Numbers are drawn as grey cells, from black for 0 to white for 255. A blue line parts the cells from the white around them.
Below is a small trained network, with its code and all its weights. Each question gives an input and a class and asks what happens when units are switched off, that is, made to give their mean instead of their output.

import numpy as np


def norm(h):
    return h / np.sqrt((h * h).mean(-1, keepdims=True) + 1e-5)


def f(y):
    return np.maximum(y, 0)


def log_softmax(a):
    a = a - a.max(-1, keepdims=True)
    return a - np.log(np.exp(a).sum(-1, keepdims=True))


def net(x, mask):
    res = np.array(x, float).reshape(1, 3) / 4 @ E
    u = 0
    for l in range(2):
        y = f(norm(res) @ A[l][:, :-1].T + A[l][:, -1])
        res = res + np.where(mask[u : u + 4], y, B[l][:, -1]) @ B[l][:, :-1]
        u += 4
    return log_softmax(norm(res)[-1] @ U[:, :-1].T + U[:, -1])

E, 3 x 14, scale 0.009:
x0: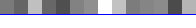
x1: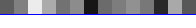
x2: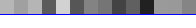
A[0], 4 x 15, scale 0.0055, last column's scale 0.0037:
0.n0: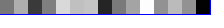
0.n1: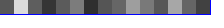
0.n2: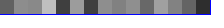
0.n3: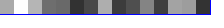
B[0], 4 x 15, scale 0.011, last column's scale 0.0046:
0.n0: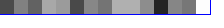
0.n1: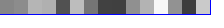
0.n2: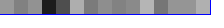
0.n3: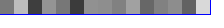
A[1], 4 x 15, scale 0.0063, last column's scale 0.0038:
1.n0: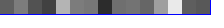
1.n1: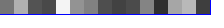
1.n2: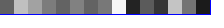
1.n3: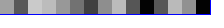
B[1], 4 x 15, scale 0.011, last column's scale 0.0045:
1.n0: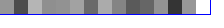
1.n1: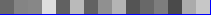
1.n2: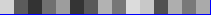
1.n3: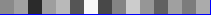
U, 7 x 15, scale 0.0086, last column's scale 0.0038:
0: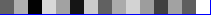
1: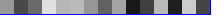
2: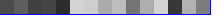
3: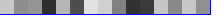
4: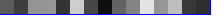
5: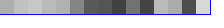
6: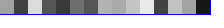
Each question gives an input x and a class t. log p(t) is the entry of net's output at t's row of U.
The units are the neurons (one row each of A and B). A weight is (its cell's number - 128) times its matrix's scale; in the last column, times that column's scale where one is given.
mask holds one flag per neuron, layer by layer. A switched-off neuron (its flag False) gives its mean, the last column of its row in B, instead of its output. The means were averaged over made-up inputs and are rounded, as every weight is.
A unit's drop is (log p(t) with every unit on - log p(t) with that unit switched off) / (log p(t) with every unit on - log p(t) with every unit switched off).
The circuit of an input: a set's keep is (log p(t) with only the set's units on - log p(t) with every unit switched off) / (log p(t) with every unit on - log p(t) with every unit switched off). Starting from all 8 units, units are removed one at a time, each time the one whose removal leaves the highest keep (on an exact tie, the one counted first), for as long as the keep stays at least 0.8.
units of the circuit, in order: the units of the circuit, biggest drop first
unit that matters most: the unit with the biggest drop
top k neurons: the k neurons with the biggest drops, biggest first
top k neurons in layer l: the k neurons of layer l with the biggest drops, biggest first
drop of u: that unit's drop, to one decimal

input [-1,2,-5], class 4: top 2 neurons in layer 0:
(0.n1; 0.n0)
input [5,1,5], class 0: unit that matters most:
1.n3
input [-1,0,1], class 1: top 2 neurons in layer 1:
(1.n0; 1.n2)
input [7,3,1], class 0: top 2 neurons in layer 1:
(1.n3; 1.n0)
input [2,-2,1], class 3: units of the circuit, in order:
(0.n0; 1.n1)
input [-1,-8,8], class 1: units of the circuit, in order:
(1.n1; 1.n0)
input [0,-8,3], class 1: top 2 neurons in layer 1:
(1.n1; 1.n2)
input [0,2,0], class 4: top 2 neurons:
(0.n1; 0.n2)
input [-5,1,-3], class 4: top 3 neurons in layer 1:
(1.n3; 1.n0; 1.n2)
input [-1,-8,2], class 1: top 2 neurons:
(1.n1; 0.n3)
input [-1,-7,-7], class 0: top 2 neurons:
(0.n0; 1.n0)
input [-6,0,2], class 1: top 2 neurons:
(1.n0; 1.n1)
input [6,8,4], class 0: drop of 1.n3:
0.3
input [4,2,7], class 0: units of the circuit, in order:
(1.n3)
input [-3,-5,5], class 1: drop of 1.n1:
0.1
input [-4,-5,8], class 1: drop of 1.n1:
0.3
